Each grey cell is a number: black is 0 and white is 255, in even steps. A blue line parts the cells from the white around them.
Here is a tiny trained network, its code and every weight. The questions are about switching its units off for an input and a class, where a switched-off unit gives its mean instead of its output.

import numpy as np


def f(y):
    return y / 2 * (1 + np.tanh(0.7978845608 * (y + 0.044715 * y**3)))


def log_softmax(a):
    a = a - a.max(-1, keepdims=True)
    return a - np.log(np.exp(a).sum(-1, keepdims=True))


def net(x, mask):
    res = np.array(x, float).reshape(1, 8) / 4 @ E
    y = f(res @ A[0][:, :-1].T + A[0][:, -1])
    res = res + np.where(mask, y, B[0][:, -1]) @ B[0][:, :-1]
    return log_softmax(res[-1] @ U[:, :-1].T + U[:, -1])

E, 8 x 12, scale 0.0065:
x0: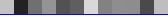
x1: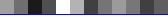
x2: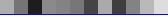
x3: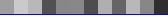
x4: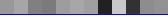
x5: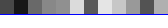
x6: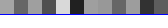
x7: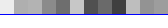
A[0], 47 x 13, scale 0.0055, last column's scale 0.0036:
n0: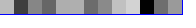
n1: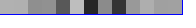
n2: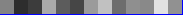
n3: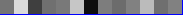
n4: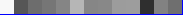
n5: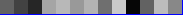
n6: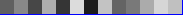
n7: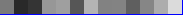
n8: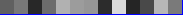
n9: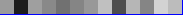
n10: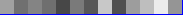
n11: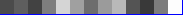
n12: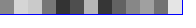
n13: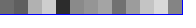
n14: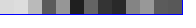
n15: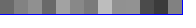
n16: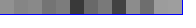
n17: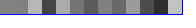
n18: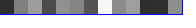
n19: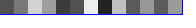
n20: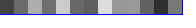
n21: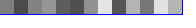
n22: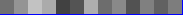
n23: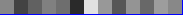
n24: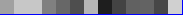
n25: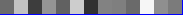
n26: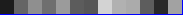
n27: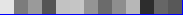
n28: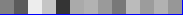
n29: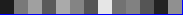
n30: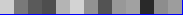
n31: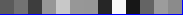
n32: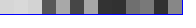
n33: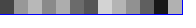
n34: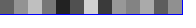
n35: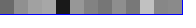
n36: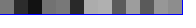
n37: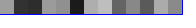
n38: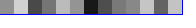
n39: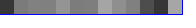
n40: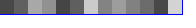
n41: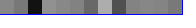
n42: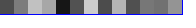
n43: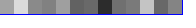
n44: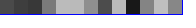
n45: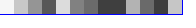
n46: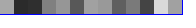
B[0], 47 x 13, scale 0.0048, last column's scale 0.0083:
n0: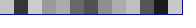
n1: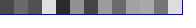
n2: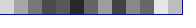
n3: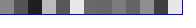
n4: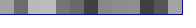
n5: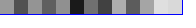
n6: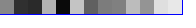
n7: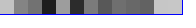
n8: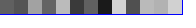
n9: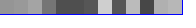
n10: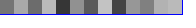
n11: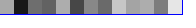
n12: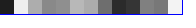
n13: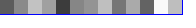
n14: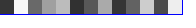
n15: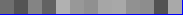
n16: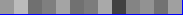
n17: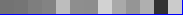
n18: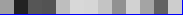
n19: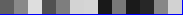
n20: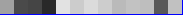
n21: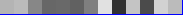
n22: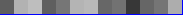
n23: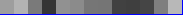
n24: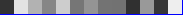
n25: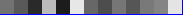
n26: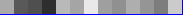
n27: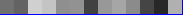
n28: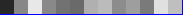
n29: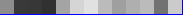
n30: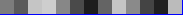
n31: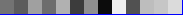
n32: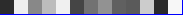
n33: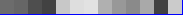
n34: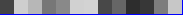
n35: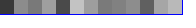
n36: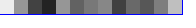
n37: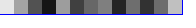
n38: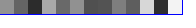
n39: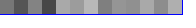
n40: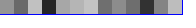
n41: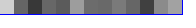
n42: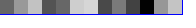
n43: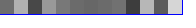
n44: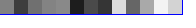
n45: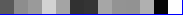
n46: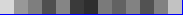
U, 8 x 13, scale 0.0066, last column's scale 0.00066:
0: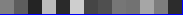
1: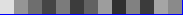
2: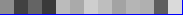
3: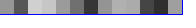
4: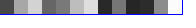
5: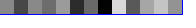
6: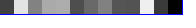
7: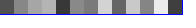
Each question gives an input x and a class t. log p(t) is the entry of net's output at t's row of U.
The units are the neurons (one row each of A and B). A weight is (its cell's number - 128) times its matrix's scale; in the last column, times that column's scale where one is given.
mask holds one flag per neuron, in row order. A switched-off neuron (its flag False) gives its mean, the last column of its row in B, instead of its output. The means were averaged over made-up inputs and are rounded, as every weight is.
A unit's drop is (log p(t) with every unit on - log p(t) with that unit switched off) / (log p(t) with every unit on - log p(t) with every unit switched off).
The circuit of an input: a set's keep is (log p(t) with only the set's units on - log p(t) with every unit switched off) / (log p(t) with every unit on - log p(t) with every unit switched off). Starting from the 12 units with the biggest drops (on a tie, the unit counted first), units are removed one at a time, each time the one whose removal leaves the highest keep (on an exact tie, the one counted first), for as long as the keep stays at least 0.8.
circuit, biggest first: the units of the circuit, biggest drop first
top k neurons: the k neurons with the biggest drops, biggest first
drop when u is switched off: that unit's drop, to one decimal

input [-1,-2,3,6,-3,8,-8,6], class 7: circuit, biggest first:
[n13]
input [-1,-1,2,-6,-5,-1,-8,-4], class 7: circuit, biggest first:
[n13; n38; n2]
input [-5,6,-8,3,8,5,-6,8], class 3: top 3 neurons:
[n30; n27; n0]
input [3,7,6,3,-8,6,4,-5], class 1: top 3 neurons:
[n37; n46; n2]
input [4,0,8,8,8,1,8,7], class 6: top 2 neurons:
[n14; n32]
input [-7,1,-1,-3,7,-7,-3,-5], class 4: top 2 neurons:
[n19; n42]
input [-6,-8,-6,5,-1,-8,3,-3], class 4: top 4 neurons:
[n19; n42; n34; n40]
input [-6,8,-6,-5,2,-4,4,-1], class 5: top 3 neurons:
[n31; n8; n11]
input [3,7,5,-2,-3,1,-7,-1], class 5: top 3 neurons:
[n44; n5; n8]
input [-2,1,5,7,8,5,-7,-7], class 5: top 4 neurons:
[n31; n44; n8; n5]
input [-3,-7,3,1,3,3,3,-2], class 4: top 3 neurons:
[n1; n45; n6]
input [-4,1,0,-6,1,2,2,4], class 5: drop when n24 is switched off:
0.0
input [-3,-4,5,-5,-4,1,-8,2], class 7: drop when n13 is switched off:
0.2
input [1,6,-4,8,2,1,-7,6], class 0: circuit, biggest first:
[n3]
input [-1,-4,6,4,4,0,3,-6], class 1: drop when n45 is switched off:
0.1
